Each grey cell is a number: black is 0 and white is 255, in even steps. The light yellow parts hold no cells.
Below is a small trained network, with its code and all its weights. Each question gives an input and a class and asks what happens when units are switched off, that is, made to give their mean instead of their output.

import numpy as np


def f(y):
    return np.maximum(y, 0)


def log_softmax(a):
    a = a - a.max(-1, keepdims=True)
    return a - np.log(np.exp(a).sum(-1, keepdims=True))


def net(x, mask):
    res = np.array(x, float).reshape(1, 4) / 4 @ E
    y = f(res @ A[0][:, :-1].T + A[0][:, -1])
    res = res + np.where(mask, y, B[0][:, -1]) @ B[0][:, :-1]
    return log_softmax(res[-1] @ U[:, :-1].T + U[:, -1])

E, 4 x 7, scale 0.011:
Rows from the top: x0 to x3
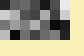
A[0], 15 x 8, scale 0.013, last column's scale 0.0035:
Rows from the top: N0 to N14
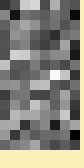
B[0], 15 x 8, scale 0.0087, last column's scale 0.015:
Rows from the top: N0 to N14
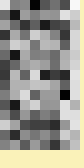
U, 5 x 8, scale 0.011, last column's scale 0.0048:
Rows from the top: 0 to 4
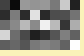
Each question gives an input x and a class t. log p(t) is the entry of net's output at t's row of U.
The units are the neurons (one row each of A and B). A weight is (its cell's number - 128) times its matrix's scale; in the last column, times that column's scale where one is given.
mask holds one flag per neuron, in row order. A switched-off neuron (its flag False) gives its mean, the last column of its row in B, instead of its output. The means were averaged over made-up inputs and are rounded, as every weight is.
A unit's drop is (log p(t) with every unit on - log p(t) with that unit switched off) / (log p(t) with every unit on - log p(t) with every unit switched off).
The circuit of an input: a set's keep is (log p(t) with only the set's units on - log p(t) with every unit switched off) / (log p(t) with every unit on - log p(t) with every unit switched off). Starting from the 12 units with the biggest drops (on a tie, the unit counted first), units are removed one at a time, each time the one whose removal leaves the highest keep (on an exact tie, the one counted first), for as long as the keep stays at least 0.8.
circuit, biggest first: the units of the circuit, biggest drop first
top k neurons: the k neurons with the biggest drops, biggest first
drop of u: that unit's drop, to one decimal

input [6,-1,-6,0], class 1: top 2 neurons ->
(N7, N8)
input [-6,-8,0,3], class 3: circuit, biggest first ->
(N0)
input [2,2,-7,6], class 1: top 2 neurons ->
(N7, N11)
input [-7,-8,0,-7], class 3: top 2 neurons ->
(N0, N2)
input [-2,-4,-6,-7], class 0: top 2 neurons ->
(N11, N5)
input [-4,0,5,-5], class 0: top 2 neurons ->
(N7, N10)
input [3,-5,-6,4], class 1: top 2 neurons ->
(N7, N12)
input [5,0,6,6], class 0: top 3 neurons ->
(N1, N7, N13)
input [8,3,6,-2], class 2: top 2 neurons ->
(N4, N9)
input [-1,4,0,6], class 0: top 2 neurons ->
(N0, N6)
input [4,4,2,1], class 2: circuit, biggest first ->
(N4, N9)
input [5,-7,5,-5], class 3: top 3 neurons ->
(N0, N2, N7)
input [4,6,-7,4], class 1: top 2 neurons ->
(N7, N0)
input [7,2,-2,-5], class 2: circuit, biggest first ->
(N9)
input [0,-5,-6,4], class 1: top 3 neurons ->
(N7, N12, N11)
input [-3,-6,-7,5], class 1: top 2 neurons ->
(N7, N12)
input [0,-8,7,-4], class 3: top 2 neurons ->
(N0, N7)
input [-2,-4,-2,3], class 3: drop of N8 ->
0.2
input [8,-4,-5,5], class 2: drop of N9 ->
0.6
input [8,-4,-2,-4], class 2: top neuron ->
(N9)
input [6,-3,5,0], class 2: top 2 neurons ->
(N4, N9)
